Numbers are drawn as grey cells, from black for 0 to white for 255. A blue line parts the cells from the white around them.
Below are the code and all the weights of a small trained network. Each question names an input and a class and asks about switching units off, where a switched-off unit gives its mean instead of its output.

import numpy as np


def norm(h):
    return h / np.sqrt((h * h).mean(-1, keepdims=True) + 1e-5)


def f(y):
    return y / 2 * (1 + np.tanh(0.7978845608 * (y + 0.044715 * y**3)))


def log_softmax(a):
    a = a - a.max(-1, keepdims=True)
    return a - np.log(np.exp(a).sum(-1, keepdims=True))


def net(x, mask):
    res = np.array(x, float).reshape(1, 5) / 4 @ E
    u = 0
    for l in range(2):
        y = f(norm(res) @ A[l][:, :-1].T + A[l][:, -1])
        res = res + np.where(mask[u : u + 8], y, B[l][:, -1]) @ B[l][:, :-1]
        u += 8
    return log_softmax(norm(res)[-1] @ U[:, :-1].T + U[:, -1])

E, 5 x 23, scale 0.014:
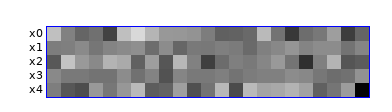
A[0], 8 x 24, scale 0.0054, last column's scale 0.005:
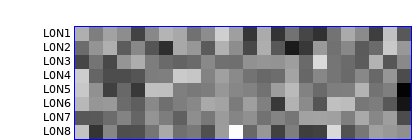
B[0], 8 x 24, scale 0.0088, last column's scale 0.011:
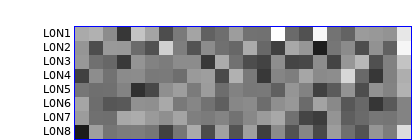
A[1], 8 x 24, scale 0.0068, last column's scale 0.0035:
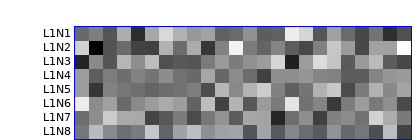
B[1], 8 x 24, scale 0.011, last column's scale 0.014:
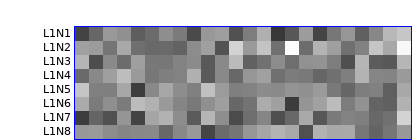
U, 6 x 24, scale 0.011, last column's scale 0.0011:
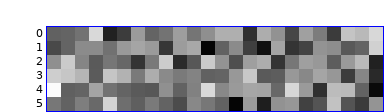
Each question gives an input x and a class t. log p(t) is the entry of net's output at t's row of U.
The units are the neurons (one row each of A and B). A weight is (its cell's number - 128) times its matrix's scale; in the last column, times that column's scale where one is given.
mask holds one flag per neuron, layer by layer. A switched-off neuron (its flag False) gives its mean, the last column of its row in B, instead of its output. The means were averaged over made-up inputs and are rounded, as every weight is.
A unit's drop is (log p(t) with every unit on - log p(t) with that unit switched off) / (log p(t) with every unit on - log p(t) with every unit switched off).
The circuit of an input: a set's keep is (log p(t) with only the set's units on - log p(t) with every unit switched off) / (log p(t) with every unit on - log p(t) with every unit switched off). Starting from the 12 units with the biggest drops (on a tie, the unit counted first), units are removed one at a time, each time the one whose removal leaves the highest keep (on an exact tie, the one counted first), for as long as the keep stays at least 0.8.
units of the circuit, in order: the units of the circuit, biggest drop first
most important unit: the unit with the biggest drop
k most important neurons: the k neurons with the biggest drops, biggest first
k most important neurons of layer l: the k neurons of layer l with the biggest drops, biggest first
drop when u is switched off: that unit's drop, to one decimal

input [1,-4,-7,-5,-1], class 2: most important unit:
L0N8
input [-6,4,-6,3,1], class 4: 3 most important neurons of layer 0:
(L0N5 L0N3 L0N2)
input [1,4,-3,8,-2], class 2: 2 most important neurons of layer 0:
(L0N1 L0N8)
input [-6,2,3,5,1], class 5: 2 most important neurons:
(L0N3 L1N1)
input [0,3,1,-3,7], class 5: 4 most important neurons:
(L0N2 L0N3 L1N2 L1N7)
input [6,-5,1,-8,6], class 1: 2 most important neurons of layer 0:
(L0N2 L0N8)
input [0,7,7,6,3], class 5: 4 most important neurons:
(L0N2 L0N5 L1N7 L1N1)
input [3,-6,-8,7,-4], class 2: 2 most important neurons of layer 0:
(L0N1 L0N8)
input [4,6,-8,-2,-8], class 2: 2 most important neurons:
(L0N1 L0N8)
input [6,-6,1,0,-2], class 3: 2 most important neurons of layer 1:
(L1N2 L1N6)
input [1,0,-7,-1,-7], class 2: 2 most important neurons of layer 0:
(L0N1 L0N8)
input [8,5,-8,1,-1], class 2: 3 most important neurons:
(L0N1 L0N2 L0N8)
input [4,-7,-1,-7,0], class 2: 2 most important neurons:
(L0N1 L0N2)
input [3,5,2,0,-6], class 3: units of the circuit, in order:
(L0N1)
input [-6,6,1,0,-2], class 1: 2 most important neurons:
(L1N7 L1N2)
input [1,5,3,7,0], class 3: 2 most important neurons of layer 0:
(L0N2 L0N8)
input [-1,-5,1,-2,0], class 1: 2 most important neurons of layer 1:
(L1N2 L1N3)
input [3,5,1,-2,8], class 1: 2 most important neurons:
(L1N2 L0N2)
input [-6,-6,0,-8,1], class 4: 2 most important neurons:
(L0N8 L0N3)
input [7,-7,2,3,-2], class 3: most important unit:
L0N1
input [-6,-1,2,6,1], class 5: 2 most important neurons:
(L0N3 L1N1)
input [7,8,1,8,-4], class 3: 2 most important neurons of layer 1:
(L1N2 L1N6)
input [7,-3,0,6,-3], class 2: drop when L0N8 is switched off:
0.2
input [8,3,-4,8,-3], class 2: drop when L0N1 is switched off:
0.2
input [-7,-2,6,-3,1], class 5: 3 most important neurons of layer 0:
(L0N3 L0N2 L0N5)
